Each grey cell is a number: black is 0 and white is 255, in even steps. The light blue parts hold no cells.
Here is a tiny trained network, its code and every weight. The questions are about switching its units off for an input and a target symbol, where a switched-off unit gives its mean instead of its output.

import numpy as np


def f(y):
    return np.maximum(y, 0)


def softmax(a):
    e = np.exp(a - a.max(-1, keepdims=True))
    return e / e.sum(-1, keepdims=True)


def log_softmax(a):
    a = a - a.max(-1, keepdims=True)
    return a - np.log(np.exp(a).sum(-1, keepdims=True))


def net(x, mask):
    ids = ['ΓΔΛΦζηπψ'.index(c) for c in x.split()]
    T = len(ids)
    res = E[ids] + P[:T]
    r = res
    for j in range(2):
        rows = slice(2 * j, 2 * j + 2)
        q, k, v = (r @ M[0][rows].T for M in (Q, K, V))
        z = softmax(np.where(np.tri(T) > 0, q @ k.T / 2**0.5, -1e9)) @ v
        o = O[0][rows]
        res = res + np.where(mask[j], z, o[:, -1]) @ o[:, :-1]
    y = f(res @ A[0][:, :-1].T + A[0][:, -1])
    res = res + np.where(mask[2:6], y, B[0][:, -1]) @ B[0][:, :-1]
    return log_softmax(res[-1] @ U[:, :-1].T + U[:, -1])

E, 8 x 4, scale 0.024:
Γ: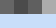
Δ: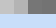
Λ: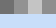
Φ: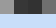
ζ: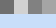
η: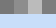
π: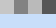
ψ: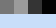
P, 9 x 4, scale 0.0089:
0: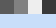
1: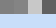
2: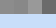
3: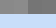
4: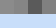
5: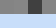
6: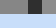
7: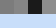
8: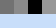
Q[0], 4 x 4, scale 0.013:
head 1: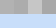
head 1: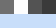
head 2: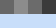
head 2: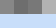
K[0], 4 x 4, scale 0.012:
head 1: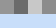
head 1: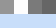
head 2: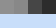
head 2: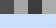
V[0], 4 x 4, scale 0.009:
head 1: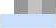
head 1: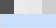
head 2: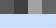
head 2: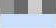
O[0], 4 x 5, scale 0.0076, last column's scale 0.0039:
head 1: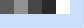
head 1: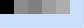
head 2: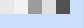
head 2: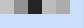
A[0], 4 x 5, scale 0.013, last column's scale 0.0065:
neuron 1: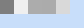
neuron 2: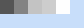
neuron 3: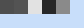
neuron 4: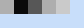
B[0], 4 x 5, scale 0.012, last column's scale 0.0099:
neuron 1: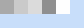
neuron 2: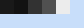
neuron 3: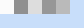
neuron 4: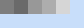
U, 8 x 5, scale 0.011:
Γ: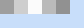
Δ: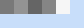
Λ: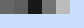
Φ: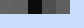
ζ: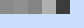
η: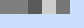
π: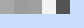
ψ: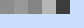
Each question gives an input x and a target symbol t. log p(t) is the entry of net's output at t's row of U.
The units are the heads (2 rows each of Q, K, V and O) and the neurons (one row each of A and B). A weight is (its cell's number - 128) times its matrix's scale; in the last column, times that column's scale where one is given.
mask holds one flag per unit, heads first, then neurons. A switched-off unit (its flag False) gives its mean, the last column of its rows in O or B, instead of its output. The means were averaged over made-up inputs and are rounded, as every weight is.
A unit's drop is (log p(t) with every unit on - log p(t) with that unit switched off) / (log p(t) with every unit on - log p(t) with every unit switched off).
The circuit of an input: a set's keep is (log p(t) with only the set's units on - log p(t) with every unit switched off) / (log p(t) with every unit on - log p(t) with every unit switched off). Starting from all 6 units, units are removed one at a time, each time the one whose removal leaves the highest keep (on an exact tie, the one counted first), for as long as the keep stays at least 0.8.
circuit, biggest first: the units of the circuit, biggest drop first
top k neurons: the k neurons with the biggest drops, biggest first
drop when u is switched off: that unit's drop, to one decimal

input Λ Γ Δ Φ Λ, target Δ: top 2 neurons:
neuron 2; neuron 1
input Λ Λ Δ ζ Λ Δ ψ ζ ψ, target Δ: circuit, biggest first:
neuron 1; neuron 2; head 1
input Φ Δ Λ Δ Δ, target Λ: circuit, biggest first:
head 1; neuron 1
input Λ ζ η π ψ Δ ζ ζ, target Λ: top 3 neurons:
neuron 2; neuron 3; neuron 4
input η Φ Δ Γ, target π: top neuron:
neuron 4
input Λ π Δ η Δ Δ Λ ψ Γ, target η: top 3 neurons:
neuron 4; neuron 1; neuron 3
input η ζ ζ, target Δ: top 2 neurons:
neuron 2; neuron 1
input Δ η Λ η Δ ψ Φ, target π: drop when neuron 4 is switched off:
0.5
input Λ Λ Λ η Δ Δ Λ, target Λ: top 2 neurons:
neuron 2; neuron 3
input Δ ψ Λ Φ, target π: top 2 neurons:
neuron 4; neuron 2
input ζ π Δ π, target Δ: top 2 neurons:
neuron 2; neuron 1
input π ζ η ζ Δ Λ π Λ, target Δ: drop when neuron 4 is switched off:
0.1
